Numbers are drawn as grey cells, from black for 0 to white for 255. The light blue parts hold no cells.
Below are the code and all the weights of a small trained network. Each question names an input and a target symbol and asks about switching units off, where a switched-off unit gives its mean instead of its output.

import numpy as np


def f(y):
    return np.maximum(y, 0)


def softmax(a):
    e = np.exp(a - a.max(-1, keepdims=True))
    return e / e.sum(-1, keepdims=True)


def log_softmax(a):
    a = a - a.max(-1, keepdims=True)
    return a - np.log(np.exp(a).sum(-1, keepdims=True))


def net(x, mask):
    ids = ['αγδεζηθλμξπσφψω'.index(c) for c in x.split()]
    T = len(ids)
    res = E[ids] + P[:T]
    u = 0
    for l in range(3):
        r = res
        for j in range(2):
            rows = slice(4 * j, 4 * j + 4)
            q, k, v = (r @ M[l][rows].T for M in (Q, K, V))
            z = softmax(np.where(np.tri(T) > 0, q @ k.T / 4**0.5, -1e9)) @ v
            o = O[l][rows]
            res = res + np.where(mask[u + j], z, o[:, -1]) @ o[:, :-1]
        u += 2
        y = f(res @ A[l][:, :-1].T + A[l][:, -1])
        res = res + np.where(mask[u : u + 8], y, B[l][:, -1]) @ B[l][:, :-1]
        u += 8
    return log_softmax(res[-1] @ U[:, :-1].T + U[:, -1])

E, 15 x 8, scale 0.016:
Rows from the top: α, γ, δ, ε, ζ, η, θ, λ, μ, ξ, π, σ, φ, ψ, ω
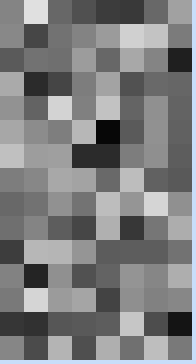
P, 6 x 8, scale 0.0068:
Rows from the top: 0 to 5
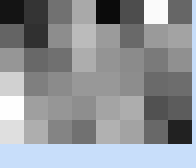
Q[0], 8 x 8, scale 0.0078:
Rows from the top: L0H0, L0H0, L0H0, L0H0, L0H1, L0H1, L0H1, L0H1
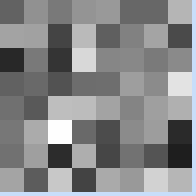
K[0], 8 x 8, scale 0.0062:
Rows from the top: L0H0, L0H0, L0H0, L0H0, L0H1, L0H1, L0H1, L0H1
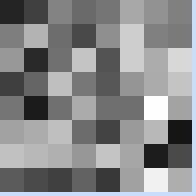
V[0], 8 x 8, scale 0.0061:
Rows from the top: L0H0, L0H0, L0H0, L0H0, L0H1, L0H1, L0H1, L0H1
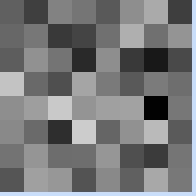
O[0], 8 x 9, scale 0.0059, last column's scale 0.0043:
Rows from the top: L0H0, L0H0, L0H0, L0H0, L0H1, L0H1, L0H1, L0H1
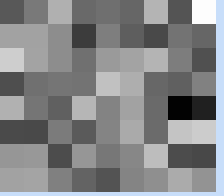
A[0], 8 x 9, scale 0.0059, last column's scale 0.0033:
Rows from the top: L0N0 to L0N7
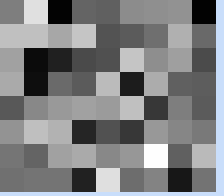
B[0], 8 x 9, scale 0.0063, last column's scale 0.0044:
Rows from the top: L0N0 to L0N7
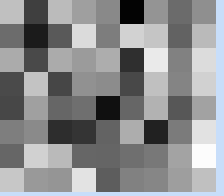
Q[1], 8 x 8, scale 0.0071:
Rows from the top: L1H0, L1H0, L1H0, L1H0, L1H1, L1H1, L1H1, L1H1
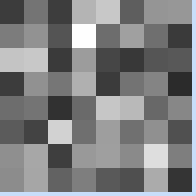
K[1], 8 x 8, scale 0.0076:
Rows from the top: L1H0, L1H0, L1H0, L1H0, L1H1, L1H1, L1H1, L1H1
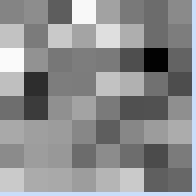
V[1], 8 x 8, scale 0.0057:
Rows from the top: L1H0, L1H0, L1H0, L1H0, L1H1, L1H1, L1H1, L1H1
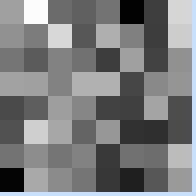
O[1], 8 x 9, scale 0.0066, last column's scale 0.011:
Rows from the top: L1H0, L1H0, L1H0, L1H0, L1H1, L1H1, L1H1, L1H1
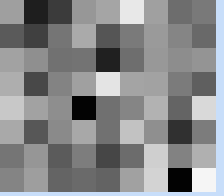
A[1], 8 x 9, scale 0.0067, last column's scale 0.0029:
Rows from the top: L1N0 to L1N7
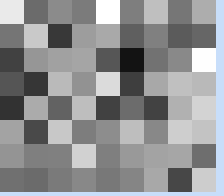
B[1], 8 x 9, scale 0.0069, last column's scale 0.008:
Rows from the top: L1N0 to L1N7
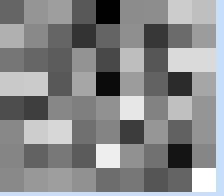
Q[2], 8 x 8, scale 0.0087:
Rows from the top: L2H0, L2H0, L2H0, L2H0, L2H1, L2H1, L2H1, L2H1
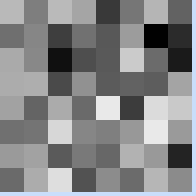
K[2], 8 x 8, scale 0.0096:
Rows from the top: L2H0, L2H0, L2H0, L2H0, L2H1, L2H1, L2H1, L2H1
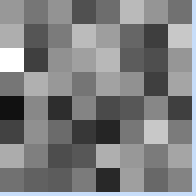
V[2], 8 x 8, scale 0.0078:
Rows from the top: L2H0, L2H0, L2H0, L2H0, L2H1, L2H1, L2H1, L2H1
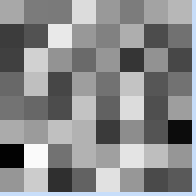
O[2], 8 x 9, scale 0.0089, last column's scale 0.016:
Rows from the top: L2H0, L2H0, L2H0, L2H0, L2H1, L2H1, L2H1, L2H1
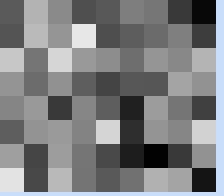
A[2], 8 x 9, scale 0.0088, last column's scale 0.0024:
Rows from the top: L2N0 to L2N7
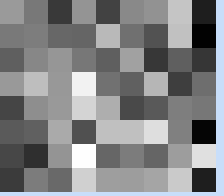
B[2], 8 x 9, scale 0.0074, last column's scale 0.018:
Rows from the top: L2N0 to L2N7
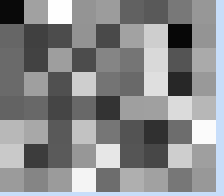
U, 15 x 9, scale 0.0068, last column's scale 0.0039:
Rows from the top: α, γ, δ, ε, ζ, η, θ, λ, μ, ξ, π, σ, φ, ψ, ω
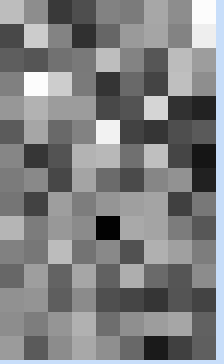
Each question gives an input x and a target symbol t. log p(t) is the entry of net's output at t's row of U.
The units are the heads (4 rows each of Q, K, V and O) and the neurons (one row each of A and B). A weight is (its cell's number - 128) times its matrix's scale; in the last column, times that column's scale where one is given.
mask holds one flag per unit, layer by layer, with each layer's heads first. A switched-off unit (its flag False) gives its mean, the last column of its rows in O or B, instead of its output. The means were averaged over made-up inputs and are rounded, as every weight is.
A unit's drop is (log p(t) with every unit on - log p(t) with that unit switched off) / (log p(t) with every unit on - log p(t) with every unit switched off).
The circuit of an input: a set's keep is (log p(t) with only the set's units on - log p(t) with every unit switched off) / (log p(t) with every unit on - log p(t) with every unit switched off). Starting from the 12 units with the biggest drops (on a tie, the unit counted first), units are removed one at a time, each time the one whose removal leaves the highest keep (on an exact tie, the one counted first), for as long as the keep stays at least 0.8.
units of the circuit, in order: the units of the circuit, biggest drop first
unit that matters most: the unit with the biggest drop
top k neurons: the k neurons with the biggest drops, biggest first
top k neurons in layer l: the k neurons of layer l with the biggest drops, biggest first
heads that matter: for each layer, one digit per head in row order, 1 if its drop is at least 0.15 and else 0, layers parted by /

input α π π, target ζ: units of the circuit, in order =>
L1H1, L2N3, L2H0
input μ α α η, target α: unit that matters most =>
L2H0
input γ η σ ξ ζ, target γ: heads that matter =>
01 / 10 / 01
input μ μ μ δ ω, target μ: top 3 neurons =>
L2N5, L2N2, L0N6
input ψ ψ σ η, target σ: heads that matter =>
10 / 00 / 11
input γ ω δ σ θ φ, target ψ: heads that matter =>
00 / 01 / 01
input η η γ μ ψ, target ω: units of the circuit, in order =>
L2H1, L1H1, L0H1
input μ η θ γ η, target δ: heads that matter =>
00 / 01 / 00
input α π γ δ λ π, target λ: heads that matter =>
01 / 01 / 11
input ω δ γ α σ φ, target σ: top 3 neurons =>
L0N1, L0N2, L2N7
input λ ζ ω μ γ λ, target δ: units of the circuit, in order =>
L1H1, L2N5
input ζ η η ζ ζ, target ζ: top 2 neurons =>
L2N3, L0N6
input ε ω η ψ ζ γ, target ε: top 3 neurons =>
L1N0, L0N3, L2N5
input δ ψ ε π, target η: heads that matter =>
11 / 10 / 10
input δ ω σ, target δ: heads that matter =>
11 / 11 / 11
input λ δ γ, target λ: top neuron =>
L2N4
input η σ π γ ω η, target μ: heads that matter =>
01 / 00 / 11
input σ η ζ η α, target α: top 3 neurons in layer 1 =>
L1N2, L1N4, L1N1
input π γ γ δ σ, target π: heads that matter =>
00 / 01 / 11
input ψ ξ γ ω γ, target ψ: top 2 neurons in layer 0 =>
L0N2, L0N5
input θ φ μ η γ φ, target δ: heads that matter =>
00 / 11 / 00
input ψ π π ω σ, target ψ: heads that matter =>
10 / 01 / 11
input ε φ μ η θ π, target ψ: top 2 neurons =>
L1N3, L2N7
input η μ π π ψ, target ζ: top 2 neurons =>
L2N3, L0N2
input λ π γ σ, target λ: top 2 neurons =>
L2N4, L0N2
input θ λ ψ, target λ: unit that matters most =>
L1H0
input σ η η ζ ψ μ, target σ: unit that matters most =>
L2H1
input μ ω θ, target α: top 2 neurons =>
L1N2, L0N5
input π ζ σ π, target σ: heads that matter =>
00 / 00 / 11
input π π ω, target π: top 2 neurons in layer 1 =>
L1N0, L1N7
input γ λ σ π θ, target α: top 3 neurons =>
L0N5, L1N2, L1N0
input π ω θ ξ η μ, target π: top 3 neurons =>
L1N0, L2N5, L0N5
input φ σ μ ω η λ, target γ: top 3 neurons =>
L2N5, L0N4, L2N2
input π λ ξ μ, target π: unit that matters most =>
L1H1
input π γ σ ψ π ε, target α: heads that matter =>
01 / 00 / 11
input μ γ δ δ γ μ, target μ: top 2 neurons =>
L2N5, L2N2
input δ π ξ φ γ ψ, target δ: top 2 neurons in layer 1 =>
L1N2, L1N4
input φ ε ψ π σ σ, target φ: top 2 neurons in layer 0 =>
L0N2, L0N1
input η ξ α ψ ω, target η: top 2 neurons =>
L2N5, L2N4
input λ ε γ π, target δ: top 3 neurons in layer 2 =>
L2N6, L2N5, L2N4
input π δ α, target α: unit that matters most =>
L2H0
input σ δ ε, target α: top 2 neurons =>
L1N3, L0N3
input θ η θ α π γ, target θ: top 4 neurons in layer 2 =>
L2N1, L2N7, L2N4, L2N0
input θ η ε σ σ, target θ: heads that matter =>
00 / 11 / 11
